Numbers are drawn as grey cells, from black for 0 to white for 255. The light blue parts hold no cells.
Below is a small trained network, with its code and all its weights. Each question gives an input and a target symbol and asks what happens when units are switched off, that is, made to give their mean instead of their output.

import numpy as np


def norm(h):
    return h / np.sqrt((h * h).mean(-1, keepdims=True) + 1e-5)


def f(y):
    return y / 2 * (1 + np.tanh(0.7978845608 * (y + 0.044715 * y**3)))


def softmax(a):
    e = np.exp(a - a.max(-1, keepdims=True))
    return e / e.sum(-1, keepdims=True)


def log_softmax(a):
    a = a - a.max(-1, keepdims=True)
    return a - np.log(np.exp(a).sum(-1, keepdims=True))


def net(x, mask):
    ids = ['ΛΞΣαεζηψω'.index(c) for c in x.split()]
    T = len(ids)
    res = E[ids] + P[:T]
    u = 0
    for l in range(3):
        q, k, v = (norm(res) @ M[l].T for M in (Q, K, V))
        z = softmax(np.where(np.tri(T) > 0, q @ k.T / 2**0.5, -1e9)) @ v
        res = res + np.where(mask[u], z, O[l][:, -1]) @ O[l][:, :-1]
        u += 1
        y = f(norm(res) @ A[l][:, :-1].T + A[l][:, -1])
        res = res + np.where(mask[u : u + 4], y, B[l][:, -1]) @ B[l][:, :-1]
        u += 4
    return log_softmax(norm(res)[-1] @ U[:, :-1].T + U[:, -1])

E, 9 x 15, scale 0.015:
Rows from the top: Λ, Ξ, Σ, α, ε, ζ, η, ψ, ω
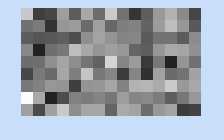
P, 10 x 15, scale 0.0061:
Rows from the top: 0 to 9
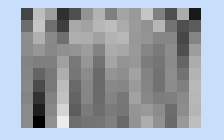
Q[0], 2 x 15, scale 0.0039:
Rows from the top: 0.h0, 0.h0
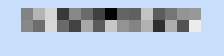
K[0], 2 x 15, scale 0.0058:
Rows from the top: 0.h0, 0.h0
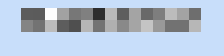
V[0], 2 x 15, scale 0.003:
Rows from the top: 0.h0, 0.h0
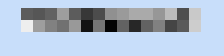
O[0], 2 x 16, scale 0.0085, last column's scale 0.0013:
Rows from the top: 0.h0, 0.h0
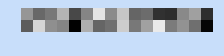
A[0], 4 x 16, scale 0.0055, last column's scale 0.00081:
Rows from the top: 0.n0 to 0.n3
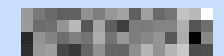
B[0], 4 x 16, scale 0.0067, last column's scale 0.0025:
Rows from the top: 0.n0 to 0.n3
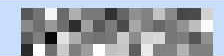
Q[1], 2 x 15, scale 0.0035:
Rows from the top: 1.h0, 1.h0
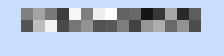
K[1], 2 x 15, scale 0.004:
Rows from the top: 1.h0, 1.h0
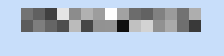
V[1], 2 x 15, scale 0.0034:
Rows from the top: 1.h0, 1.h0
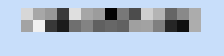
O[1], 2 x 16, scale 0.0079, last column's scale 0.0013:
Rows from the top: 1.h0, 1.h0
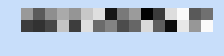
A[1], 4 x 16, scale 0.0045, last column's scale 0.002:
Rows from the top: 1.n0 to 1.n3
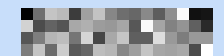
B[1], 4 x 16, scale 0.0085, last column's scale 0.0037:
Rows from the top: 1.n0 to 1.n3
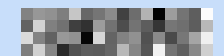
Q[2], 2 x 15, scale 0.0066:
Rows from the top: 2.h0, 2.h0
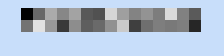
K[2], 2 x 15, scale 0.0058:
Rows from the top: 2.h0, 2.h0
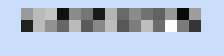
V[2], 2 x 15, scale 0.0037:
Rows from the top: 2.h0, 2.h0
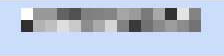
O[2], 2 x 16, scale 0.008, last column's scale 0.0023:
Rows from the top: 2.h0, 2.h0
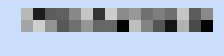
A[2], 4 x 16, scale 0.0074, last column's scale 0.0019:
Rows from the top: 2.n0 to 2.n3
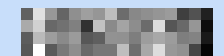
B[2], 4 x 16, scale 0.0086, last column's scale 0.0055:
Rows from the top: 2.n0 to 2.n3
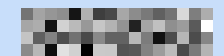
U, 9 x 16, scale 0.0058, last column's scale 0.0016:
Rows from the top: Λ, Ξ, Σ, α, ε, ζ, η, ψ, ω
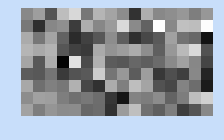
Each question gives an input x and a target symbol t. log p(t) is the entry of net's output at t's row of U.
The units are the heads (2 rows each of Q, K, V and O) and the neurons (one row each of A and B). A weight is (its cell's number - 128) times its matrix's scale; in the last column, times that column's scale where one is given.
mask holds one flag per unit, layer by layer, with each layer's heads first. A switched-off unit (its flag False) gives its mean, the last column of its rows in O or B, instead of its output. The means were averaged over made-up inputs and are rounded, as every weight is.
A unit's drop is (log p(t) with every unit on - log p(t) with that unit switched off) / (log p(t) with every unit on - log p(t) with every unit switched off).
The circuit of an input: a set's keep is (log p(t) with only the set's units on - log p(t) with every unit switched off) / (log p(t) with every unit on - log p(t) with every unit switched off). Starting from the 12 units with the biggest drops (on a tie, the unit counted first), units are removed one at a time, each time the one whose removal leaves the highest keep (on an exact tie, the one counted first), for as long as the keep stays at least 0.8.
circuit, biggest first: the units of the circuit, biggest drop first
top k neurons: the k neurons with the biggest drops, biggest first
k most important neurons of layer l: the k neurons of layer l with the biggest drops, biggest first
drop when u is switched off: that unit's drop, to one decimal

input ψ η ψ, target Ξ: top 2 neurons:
(1.n3, 1.n0)
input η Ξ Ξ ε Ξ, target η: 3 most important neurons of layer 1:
(1.n2, 1.n3, 1.n1)
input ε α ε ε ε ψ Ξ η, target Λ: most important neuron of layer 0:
(0.n1)
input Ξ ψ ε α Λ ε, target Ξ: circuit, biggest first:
(0.h0, 2.n3)
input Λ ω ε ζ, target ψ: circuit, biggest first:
(2.h0, 2.n3)
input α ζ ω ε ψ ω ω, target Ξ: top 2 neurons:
(0.n3, 2.n3)
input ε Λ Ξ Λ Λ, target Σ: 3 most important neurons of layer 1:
(1.n2, 1.n3, 1.n1)
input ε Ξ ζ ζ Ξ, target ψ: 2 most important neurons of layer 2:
(2.n1, 2.n3)
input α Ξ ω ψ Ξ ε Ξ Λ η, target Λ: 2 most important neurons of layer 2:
(2.n1, 2.n3)
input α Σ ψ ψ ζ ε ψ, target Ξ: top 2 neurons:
(1.n0, 0.n0)
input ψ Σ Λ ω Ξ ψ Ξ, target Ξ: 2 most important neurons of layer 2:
(2.n3, 2.n1)
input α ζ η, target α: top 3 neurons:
(1.n2, 2.n0, 1.n0)
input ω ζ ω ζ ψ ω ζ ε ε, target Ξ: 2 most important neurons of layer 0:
(0.n3, 0.n0)
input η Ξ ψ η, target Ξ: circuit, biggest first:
(2.h0)
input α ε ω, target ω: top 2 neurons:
(1.n2, 2.n0)
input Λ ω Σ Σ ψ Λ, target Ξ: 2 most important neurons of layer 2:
(2.n3, 2.n2)
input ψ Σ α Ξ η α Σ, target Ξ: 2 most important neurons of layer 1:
(1.n0, 1.n3)
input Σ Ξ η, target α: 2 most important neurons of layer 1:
(1.n2, 1.n0)
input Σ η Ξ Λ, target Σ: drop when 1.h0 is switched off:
0.3
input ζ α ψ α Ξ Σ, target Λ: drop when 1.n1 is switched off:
0.0
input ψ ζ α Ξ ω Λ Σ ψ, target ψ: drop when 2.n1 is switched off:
0.1
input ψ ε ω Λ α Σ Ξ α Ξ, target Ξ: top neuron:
(0.n1)
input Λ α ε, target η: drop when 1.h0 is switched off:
0.2
